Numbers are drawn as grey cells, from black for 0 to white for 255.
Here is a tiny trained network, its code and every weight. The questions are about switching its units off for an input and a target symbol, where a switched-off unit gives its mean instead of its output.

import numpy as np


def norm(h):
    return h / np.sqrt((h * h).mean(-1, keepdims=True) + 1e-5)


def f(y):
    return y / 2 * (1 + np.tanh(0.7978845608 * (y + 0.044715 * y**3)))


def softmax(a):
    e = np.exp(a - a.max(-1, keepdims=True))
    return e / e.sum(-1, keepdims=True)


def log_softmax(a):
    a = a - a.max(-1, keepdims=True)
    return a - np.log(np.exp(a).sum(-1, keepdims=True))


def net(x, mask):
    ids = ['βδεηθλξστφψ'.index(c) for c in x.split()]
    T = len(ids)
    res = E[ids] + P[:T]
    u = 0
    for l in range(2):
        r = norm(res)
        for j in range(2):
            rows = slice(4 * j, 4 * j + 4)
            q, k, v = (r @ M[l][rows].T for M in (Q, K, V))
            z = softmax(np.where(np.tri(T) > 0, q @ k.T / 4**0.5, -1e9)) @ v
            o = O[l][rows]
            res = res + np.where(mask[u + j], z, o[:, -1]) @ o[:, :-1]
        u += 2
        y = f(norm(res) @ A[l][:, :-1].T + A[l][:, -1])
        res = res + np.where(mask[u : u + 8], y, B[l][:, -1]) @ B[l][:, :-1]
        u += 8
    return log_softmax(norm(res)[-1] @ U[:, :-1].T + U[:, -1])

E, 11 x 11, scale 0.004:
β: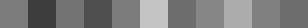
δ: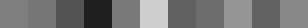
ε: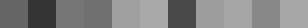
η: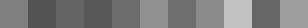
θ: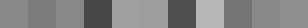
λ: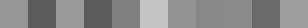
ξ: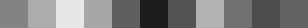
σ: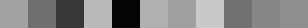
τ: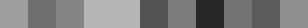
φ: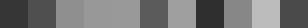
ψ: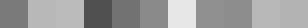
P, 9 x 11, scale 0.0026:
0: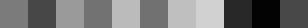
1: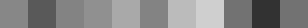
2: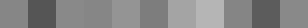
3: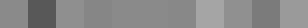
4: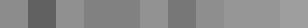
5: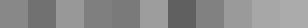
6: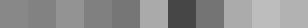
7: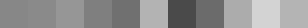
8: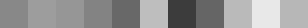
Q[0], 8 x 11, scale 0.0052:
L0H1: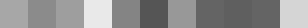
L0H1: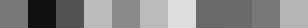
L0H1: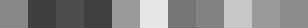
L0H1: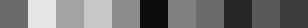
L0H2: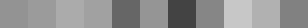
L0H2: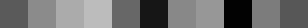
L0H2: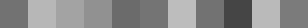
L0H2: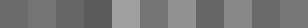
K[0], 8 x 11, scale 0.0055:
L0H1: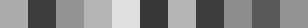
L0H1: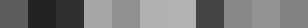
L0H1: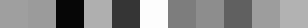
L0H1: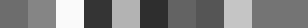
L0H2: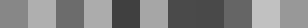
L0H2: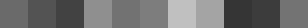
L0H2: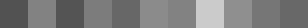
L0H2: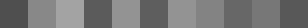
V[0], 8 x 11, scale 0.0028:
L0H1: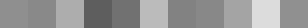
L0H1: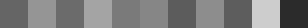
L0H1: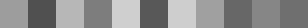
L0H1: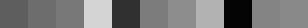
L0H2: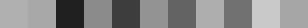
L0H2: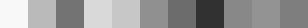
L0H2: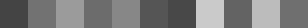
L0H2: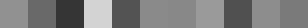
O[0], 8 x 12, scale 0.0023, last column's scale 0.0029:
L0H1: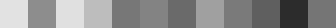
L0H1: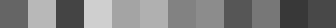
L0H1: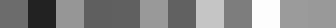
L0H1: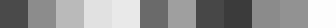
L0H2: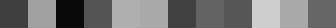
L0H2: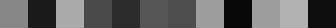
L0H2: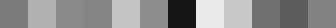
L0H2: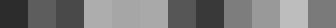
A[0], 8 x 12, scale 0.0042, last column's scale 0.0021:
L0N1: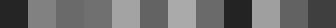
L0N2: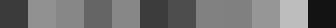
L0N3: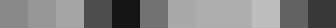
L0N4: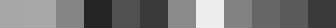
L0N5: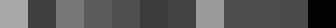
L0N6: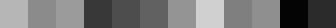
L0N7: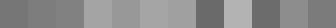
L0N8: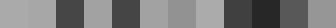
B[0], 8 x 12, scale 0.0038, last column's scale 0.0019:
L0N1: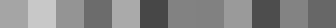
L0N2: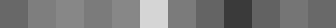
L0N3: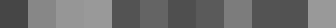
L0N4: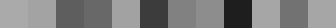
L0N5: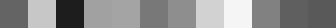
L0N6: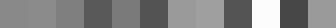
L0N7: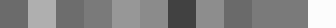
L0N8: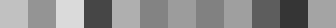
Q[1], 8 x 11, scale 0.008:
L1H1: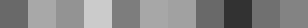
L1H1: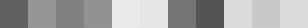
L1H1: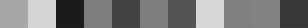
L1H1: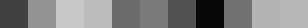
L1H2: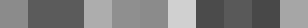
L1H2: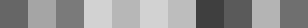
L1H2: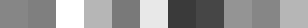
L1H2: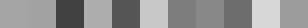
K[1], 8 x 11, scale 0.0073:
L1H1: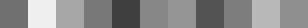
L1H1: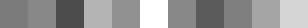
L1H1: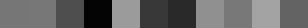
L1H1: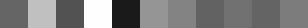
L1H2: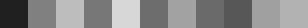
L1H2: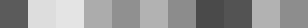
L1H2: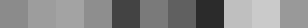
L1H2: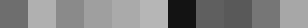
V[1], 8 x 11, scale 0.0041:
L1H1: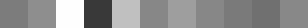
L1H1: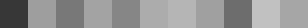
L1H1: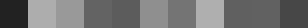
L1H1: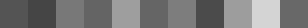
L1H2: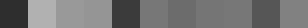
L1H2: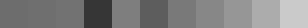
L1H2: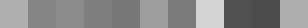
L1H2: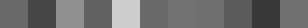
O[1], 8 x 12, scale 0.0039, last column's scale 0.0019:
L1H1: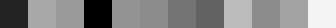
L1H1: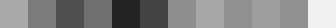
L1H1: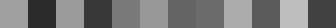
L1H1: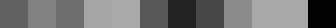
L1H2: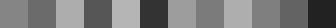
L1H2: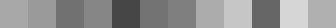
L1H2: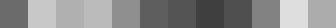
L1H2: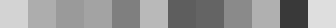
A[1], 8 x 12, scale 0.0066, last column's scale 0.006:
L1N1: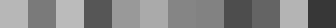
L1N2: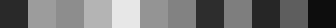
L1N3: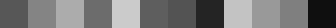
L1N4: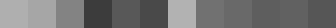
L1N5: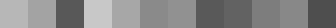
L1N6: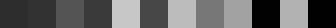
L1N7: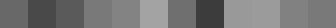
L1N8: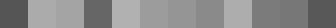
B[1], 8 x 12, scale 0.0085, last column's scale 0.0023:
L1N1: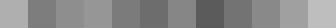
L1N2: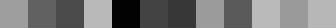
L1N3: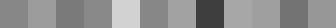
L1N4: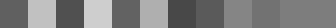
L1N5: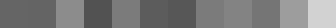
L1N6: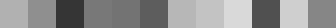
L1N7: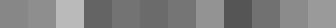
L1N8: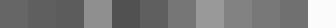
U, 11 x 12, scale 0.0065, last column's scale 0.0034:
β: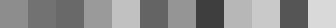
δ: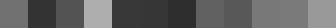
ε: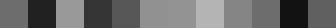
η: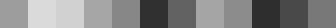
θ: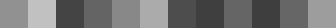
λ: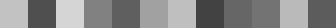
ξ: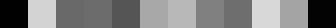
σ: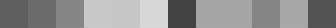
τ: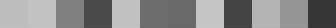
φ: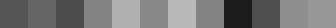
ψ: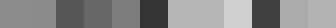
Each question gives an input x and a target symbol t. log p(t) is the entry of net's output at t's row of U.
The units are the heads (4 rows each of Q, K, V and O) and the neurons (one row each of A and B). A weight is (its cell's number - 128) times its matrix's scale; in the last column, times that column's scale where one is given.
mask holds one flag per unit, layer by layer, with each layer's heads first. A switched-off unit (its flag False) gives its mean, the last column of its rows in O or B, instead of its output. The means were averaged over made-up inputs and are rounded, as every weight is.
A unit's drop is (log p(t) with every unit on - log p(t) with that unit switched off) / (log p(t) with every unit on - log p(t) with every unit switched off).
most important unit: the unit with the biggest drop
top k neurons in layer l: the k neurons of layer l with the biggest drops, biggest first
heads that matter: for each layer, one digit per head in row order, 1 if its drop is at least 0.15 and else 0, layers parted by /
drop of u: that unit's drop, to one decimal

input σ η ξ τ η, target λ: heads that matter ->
11 / 01
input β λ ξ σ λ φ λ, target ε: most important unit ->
L1H2
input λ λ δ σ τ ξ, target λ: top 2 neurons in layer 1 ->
(L1N1 L1N2)
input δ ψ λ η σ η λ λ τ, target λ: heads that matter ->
11 / 00
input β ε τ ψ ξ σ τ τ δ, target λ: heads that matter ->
01 / 00
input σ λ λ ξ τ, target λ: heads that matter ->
11 / 01
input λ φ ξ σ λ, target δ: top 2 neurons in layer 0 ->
(L0N8 L0N7)
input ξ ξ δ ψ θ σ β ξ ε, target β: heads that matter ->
10 / 01
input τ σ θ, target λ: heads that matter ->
11 / 10
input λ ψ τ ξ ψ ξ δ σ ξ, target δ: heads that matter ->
11 / 11
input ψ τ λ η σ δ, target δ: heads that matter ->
10 / 00
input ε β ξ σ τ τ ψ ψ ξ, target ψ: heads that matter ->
01 / 01
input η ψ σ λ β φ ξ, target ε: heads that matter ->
01 / 01
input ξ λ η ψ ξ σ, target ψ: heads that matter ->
00 / 11
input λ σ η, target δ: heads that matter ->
00 / 01
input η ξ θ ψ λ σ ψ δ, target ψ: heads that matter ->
10 / 01
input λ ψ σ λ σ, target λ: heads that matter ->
00 / 01
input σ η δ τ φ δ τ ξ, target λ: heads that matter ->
11 / 10
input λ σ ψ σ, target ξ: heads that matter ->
11 / 10
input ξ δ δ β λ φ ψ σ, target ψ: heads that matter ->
10 / 11
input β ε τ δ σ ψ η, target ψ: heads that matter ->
10 / 01
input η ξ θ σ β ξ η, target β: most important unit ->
L0H1
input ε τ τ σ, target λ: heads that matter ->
11 / 00
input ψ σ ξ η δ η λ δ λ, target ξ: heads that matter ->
10 / 10
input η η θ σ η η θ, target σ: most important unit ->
L0N8
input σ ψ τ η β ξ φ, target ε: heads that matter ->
11 / 01
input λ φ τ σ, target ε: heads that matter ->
00 / 11
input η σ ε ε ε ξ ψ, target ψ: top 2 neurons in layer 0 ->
(L0N8 L0N3)
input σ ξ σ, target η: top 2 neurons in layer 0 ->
(L0N8 L0N1)
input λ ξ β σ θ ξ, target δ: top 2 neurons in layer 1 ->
(L1N2 L1N8)
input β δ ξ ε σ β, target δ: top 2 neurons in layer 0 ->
(L0N8 L0N6)
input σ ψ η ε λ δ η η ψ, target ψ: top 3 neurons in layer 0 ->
(L0N3 L0N8 L0N6)
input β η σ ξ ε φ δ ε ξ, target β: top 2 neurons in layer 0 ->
(L0N8 L0N2)
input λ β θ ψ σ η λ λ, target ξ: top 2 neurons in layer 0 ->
(L0N8 L0N3)
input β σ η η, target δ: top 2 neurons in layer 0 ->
(L0N8 L0N6)
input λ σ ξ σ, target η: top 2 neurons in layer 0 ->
(L0N8 L0N2)
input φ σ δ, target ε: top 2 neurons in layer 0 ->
(L0N8 L0N4)
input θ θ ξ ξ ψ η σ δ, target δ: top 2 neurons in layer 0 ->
(L0N8 L0N7)
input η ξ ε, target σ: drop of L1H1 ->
0.3
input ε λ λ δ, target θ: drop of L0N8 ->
0.1
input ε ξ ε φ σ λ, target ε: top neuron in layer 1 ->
(L1N8)
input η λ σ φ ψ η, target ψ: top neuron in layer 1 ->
(L1N6)
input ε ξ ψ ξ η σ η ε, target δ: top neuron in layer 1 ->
(L1N2)
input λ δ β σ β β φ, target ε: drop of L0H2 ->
0.1
